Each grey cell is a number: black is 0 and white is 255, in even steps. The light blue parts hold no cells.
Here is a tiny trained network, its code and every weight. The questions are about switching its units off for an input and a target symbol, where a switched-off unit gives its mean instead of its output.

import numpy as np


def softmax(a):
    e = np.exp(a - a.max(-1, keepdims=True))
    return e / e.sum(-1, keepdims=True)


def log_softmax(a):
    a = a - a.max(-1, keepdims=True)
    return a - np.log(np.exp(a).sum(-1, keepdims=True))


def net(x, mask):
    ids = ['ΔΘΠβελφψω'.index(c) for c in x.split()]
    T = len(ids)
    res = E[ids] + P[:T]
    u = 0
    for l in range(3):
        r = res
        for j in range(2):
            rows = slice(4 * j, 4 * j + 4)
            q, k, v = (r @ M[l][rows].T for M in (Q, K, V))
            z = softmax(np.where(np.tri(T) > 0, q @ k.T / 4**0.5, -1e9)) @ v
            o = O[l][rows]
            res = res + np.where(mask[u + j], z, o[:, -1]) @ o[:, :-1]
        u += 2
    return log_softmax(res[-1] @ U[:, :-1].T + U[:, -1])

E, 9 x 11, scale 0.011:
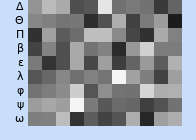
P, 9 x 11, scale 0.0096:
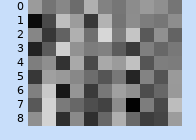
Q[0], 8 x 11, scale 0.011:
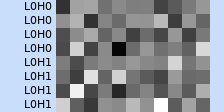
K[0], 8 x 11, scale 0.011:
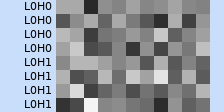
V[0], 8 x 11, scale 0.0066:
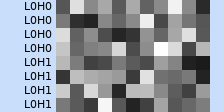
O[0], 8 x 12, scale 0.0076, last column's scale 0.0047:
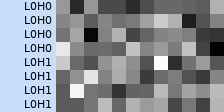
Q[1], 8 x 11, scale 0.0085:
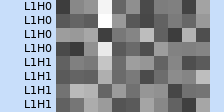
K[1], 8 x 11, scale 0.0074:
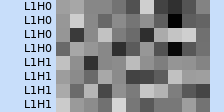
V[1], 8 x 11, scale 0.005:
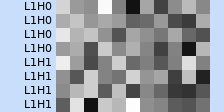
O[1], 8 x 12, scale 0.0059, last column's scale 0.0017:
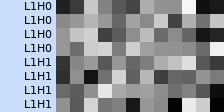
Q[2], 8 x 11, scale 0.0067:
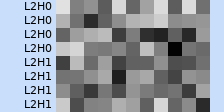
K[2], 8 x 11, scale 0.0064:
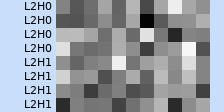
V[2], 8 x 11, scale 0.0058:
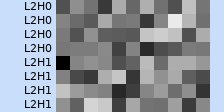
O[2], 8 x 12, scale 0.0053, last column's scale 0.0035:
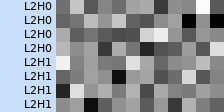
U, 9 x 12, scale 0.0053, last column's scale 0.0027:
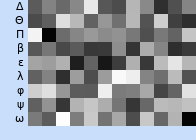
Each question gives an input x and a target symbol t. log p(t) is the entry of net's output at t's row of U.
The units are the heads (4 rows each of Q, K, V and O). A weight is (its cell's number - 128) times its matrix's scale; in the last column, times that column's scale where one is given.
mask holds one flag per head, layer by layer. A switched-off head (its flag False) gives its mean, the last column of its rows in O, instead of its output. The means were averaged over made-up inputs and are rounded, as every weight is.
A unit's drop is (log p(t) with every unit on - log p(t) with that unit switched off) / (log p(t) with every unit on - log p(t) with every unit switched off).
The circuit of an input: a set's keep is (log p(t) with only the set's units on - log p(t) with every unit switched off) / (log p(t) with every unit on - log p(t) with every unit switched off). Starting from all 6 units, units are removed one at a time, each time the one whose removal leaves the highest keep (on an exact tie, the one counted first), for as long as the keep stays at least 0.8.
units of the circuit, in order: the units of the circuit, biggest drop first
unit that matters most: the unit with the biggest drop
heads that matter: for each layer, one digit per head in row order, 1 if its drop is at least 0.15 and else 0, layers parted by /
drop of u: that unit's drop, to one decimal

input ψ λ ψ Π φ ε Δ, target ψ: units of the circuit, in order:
(L2H0, L1H1, L0H1, L0H0)
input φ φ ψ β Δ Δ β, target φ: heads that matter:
01 / 11 / 01
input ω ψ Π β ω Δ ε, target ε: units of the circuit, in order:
(L0H1)
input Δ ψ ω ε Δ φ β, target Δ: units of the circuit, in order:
(L2H1, L0H1, L1H0, L0H0)
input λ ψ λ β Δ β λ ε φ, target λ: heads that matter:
10 / 00 / 10
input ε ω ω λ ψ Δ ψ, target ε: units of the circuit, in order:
(L0H1, L0H0)
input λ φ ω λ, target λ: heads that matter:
00 / 00 / 10
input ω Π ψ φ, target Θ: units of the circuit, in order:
(L0H1, L1H0)
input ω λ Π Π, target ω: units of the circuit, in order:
(L0H0, L2H1)
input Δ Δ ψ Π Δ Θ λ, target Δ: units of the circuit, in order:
(L0H1, L0H0)
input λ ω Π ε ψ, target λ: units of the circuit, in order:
(L0H0, L2H0, L0H1)
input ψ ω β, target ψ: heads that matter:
10 / 00 / 10
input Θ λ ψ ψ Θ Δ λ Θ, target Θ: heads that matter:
11 / 01 / 01
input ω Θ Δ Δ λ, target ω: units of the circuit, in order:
(L0H0, L2H1, L1H1)
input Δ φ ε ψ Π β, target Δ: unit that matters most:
L2H1
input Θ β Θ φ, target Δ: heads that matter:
11 / 00 / 10
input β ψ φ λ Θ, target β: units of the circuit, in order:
(L0H1, L2H1, L1H0)
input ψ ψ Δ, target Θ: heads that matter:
01 / 00 / 00
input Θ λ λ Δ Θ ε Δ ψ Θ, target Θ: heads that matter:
11 / 00 / 00
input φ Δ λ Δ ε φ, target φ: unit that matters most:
L1H0
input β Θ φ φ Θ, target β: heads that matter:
01 / 00 / 00
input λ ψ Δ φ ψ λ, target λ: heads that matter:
10 / 00 / 10
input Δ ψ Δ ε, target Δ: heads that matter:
11 / 01 / 11
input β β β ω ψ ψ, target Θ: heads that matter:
01 / 10 / 00
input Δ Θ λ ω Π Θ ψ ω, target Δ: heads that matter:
01 / 01 / 01
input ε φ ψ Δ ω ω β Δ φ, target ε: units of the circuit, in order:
(L0H0, L0H1)
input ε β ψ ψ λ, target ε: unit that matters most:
L1H1
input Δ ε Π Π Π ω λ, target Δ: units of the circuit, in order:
(L0H1, L2H1, L1H0)
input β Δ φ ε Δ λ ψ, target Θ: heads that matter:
01 / 10 / 11
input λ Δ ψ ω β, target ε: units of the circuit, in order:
(L1H1, L0H0)
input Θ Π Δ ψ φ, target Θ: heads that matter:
01 / 00 / 00
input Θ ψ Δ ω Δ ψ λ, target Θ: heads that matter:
11 / 00 / 00
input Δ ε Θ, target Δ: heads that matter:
11 / 11 / 11
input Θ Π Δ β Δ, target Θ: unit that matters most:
L0H0
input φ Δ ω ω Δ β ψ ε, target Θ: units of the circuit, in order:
(L1H0, L0H1)
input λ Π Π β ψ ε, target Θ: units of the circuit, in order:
(L0H1, L1H0)
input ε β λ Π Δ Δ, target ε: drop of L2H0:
0.1
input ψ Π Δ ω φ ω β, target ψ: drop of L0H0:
0.4
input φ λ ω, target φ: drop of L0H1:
0.3
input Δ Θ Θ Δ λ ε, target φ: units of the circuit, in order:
(L0H0)
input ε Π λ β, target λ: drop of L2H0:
0.7
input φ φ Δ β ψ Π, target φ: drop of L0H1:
0.5
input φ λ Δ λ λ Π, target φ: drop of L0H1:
0.4
